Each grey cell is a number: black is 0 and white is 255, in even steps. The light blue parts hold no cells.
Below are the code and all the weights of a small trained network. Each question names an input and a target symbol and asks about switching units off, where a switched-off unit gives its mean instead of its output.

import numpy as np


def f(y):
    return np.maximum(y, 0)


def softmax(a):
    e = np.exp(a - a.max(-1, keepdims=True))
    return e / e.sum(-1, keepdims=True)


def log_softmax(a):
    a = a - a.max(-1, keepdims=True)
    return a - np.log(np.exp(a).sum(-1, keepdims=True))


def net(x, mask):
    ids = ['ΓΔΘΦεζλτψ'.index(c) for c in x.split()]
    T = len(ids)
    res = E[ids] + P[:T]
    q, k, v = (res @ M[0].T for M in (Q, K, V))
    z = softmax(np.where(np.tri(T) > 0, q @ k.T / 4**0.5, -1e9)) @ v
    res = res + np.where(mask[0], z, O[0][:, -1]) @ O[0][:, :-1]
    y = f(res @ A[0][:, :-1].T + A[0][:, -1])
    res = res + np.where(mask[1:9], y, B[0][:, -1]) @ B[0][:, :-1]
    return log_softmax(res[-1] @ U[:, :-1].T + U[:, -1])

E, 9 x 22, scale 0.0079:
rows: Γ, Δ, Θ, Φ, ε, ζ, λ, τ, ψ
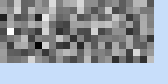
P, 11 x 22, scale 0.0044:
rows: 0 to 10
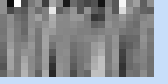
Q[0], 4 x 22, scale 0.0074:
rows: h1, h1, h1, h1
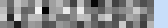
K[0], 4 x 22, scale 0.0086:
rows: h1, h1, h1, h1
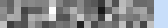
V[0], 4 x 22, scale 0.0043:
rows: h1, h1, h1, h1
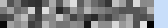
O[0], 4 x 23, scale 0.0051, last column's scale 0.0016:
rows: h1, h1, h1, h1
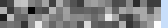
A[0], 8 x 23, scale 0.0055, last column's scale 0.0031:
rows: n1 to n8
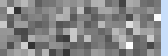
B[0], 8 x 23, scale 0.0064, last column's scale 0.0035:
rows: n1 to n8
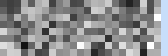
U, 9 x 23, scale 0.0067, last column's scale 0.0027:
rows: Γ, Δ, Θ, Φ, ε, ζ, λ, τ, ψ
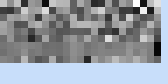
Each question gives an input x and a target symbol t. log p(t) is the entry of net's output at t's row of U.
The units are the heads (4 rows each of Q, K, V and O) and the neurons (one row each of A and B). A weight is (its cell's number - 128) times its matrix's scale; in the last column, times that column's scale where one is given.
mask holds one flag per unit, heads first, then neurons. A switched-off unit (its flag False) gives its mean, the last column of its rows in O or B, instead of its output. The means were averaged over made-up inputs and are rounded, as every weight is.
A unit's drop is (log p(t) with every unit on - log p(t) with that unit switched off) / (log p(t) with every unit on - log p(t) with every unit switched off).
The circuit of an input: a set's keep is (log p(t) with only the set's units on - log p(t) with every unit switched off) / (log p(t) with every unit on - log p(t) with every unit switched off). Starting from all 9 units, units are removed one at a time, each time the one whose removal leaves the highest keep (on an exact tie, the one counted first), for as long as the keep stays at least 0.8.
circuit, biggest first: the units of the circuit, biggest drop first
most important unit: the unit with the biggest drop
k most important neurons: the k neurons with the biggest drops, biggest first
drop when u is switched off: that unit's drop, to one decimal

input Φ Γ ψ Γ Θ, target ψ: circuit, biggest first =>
(h1; n5; n2)
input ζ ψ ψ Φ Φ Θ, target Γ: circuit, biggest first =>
(n5; h1)
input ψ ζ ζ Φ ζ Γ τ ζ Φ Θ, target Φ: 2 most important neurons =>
(n6; n5)
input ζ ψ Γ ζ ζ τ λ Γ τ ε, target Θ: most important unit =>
n8
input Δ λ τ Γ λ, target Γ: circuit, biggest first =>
(n7; h1)
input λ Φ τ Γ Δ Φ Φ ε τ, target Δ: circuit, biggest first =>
(h1; n1)
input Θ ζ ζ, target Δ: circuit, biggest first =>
(h1; n5)
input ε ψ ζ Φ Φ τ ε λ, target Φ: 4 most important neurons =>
(n7; n4; n6; n3)
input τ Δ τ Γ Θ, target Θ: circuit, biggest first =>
(h1; n8)
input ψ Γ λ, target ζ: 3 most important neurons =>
(n4; n7; n1)
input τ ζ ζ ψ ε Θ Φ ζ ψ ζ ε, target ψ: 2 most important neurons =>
(n2; n5)
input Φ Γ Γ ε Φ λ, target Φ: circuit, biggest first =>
(h1; n7; n6; n4)
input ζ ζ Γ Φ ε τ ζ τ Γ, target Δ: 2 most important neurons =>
(n1; n8)
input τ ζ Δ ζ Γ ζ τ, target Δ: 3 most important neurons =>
(n1; n5; n7)
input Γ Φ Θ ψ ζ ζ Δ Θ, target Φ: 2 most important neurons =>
(n5; n6)
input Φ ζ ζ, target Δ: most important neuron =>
(n2)
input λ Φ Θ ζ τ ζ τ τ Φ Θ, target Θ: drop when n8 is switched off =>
0.4
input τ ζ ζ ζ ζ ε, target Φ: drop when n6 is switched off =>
0.4
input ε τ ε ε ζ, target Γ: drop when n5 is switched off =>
-0.1
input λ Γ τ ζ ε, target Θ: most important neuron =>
(n8)
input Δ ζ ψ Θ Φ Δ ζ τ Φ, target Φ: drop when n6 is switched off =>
0.3
